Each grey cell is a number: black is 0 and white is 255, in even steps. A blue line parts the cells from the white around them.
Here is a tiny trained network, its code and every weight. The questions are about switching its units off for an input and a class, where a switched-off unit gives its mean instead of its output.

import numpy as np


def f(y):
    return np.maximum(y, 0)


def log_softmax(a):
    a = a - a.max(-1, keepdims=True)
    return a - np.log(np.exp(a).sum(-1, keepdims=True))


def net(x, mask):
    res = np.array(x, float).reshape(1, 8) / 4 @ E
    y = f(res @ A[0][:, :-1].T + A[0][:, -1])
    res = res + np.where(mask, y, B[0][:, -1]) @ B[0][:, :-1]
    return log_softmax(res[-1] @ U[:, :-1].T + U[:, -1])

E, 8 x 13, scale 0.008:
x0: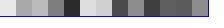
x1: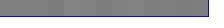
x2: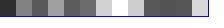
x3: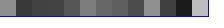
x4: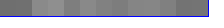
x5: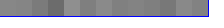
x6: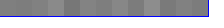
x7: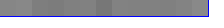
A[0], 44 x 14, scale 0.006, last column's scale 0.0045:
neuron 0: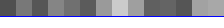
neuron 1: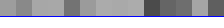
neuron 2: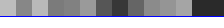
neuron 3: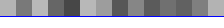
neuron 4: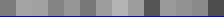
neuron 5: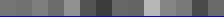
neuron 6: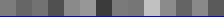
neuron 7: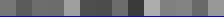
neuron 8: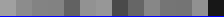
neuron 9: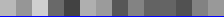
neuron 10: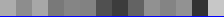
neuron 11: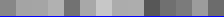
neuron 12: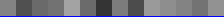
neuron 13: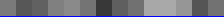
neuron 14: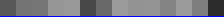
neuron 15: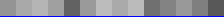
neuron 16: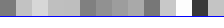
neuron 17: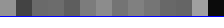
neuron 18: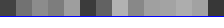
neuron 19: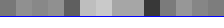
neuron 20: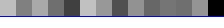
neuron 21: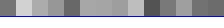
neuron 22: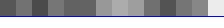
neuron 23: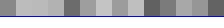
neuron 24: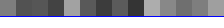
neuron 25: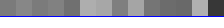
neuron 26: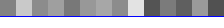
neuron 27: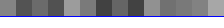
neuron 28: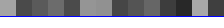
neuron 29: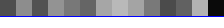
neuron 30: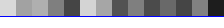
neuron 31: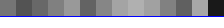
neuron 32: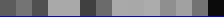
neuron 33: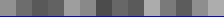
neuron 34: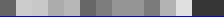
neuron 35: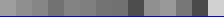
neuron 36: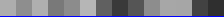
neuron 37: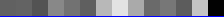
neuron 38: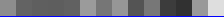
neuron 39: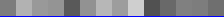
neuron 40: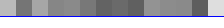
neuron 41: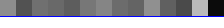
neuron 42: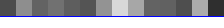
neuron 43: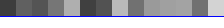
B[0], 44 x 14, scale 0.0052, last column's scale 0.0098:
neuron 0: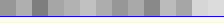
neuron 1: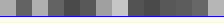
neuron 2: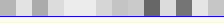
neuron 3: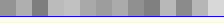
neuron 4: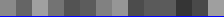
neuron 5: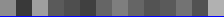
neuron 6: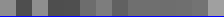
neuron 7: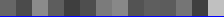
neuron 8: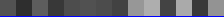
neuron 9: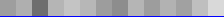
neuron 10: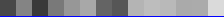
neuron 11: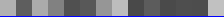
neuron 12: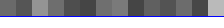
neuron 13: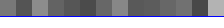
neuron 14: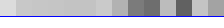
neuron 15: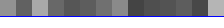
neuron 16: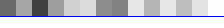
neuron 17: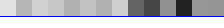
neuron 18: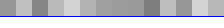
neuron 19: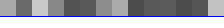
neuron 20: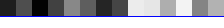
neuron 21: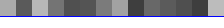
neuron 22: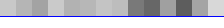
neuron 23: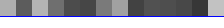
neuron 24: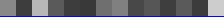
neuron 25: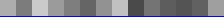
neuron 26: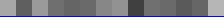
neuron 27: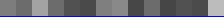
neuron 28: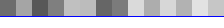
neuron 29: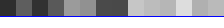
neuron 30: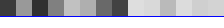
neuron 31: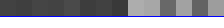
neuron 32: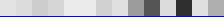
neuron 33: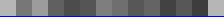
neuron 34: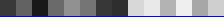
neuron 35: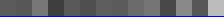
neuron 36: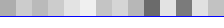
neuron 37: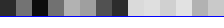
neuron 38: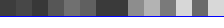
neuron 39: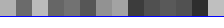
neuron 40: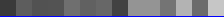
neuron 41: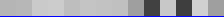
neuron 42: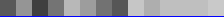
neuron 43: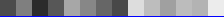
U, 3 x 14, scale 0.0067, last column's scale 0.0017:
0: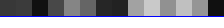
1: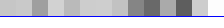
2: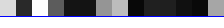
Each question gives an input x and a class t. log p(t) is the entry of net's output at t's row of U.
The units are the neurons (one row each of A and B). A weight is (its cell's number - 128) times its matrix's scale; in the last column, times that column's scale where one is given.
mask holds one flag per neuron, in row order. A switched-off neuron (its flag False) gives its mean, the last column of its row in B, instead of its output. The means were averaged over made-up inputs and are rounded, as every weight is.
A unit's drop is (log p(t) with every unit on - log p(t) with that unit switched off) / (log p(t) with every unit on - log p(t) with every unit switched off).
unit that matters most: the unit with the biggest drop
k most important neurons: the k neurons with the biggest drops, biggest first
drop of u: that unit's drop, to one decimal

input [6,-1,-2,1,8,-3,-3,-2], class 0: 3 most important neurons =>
neuron 20; neuron 30; neuron 22
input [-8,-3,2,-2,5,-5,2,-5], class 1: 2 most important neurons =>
neuron 32; neuron 14
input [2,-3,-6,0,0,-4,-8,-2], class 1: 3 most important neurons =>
neuron 2; neuron 36; neuron 38
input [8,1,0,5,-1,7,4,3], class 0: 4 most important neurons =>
neuron 20; neuron 38; neuron 30; neuron 8
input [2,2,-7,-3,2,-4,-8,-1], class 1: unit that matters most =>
neuron 2
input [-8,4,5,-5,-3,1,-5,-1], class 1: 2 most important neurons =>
neuron 32; neuron 14
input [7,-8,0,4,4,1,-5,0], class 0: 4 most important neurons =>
neuron 20; neuron 38; neuron 30; neuron 2
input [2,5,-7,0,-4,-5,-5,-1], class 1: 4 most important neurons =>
neuron 2; neuron 36; neuron 38; neuron 43
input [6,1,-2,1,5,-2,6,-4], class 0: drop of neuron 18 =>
0.2
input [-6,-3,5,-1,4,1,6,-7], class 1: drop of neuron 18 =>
0.1
